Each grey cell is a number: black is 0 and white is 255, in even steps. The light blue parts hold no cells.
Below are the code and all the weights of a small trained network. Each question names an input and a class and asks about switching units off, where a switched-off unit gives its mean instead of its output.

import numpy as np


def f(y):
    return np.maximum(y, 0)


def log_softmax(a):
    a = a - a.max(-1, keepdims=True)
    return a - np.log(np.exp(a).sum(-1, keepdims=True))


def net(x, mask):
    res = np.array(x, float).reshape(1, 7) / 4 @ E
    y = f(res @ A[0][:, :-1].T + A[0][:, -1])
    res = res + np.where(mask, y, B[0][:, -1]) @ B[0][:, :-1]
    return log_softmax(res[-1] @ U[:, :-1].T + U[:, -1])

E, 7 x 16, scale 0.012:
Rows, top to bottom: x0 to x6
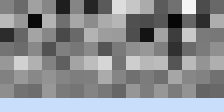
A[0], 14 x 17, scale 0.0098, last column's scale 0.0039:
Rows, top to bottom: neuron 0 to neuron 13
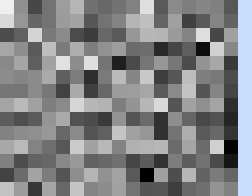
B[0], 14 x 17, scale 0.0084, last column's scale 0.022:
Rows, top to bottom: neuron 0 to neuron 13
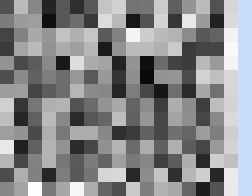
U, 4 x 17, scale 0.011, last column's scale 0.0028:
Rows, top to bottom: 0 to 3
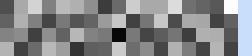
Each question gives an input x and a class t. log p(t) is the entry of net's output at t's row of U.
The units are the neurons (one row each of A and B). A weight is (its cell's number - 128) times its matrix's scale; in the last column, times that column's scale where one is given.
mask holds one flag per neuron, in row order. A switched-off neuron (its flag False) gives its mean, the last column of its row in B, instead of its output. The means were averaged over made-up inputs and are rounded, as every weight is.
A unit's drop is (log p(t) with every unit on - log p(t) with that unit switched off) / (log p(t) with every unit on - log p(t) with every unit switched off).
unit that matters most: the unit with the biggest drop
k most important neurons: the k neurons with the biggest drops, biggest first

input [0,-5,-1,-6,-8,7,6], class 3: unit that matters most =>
neuron 8
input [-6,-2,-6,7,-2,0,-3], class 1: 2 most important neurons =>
neuron 1; neuron 0
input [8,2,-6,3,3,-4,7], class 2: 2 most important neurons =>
neuron 6; neuron 5
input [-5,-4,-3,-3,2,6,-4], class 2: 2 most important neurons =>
neuron 4; neuron 3
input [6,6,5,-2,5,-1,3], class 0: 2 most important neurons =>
neuron 3; neuron 13
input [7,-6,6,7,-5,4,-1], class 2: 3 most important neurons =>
neuron 6; neuron 3; neuron 9
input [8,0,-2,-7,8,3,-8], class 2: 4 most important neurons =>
neuron 5; neuron 6; neuron 9; neuron 8
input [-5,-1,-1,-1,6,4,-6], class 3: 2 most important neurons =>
neuron 7; neuron 10
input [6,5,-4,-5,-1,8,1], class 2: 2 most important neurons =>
neuron 5; neuron 9
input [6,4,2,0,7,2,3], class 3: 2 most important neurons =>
neuron 10; neuron 7
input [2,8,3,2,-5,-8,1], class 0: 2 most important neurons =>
neuron 3; neuron 13
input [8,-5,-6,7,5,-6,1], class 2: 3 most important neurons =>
neuron 6; neuron 5; neuron 12
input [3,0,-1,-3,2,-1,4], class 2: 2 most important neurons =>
neuron 12; neuron 8
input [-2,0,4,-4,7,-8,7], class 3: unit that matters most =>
neuron 7
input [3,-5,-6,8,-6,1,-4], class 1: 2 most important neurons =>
neuron 1; neuron 3
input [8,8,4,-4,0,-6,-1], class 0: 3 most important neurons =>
neuron 3; neuron 13; neuron 4
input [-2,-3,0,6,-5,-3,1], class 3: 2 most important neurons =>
neuron 13; neuron 3
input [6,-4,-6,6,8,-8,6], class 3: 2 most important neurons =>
neuron 10; neuron 7
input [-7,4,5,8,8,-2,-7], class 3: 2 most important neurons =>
neuron 7; neuron 10
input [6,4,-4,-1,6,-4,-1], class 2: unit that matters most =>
neuron 5
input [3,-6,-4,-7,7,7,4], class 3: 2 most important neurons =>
neuron 10; neuron 7
